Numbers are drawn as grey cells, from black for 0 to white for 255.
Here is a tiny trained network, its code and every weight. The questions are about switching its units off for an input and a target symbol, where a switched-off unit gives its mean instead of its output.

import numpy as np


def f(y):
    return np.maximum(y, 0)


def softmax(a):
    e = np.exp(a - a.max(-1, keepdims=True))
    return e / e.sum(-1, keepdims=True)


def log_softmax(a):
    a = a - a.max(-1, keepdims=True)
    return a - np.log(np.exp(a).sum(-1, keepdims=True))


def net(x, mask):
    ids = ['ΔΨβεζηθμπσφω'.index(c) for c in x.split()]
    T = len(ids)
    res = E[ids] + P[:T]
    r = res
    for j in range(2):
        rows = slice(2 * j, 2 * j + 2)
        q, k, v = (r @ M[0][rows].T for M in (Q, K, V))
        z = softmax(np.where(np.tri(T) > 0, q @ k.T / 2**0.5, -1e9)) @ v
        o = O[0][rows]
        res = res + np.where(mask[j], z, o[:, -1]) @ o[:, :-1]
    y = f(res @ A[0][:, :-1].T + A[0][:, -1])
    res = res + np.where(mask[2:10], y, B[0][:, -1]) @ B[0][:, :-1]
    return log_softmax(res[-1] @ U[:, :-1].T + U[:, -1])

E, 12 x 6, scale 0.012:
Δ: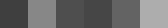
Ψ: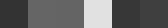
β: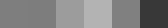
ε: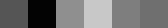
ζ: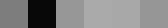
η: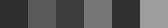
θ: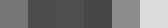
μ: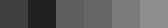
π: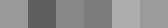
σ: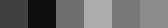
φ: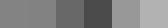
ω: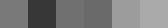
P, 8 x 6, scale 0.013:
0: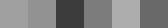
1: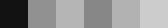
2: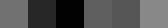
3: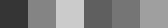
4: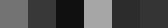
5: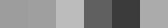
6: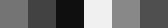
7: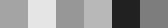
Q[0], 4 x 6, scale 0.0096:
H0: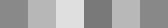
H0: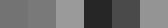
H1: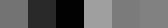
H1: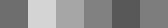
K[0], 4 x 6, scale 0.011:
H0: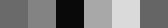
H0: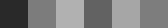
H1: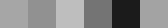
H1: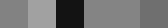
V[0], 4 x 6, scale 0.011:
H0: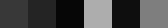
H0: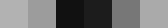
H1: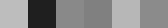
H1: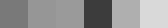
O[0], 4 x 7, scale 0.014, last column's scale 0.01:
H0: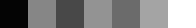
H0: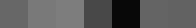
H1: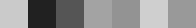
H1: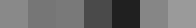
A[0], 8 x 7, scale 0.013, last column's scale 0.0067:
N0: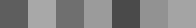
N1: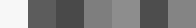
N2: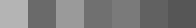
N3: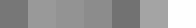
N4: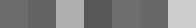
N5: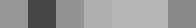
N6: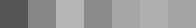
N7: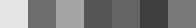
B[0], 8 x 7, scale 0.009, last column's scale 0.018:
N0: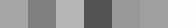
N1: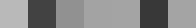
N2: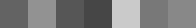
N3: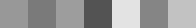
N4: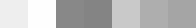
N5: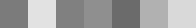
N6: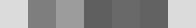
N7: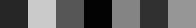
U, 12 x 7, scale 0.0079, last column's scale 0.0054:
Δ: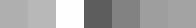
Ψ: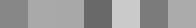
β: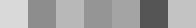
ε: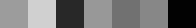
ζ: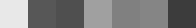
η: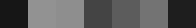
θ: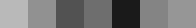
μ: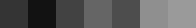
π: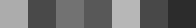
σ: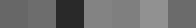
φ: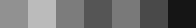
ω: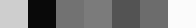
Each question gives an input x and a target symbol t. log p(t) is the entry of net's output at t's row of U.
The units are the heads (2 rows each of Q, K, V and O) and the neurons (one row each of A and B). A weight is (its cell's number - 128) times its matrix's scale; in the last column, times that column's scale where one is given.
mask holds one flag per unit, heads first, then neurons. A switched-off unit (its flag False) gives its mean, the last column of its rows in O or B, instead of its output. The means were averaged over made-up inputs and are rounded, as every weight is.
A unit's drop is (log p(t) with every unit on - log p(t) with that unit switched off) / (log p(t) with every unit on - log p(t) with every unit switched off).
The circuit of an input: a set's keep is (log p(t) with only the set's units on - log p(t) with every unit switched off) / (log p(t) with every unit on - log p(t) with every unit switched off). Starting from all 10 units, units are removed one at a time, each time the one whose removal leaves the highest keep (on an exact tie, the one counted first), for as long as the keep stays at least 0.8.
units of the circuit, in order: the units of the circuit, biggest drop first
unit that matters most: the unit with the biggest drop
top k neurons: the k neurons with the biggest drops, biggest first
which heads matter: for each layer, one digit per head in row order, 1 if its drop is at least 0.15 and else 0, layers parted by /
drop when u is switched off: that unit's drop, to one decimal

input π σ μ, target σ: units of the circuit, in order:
(H0 N0)
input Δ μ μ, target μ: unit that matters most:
H1
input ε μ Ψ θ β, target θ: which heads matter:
11
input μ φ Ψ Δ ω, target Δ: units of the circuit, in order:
(H1 N4 N0)
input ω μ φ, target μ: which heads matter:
01
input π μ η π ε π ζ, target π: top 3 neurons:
(N1 N7 N2)
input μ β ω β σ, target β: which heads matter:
10
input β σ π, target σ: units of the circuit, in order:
(H0 N4 N0)
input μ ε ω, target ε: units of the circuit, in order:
(H0 N5 N0)
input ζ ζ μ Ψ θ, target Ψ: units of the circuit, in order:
(H1 H0)
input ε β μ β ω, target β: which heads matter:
10
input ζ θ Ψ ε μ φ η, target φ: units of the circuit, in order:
(H0 N7 H1)
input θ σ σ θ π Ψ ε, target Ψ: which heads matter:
11
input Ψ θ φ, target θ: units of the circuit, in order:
(H1)
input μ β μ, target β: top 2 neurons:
(N1 N5)
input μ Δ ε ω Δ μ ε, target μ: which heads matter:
00
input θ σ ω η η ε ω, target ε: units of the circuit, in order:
(N5 H0 N0)
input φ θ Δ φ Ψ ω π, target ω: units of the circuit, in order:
(H0 H1 N5)
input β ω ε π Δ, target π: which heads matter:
10
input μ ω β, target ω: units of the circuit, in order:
(H1 N5)
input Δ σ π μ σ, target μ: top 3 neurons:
(N6 N4 N5)
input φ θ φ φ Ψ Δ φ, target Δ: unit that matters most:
H1
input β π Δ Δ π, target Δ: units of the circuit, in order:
(H1 N0)
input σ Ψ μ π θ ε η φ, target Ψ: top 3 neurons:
(N3 N5 N4)
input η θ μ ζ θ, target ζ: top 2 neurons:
(N1 N5)
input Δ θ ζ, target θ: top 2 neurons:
(N4 N3)
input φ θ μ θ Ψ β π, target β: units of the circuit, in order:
(H0)
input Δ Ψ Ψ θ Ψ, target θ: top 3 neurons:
(N4 N3 N1)
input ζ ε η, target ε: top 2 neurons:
(N5 N0)
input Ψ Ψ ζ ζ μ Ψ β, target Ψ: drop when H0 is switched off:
0.4
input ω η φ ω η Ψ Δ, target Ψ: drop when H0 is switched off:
0.3
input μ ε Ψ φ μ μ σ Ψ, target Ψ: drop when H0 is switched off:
0.2
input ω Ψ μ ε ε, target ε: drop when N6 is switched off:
0.0
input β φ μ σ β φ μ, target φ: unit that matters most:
H0
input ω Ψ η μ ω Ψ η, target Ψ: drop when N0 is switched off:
0.1
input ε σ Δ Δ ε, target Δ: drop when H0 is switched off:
0.1
